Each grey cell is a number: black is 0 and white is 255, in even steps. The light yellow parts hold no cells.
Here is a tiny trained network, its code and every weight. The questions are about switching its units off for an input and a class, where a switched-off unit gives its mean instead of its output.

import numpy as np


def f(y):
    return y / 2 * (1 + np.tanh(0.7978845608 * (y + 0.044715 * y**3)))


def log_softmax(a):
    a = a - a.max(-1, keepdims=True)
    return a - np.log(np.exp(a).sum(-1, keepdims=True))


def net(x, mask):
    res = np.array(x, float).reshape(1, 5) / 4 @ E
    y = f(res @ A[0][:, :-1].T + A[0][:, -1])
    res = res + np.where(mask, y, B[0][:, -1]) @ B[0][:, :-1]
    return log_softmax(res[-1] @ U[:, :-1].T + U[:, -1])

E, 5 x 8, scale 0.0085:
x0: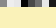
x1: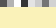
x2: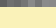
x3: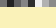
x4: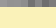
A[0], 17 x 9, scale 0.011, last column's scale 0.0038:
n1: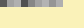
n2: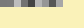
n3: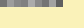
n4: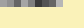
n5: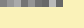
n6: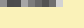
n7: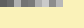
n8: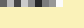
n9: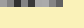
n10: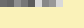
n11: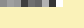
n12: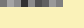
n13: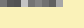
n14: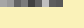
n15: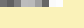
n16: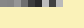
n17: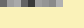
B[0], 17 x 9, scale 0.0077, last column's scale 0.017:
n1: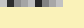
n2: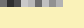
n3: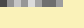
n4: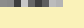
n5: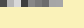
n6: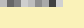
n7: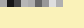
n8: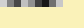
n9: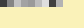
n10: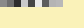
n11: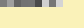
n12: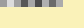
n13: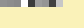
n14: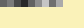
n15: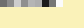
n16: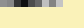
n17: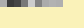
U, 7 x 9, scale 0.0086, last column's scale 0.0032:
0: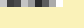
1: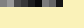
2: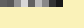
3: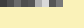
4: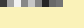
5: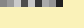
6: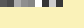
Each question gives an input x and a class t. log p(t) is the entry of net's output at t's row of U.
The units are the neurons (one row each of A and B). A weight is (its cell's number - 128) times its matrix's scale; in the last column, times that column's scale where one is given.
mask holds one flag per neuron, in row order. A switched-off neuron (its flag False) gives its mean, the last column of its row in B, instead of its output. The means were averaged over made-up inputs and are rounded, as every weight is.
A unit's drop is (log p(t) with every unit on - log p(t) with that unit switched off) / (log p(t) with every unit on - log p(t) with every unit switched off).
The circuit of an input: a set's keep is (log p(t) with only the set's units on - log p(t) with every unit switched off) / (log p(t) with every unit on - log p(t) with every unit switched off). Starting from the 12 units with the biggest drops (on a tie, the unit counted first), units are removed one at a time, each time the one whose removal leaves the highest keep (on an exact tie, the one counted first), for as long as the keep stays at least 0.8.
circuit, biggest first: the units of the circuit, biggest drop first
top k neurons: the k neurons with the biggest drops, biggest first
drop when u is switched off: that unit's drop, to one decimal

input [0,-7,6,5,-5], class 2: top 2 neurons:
(n13; n6)
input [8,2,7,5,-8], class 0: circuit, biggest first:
(n7)
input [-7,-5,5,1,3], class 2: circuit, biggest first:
(n13; n9)
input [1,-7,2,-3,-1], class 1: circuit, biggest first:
(n16; n14)
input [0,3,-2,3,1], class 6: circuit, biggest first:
(n8; n11)
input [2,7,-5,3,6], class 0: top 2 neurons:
(n1; n7)
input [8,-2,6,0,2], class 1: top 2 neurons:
(n16; n11)
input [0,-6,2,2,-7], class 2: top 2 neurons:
(n13; n9)
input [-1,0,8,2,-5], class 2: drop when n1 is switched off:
0.2
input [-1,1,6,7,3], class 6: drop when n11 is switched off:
0.1
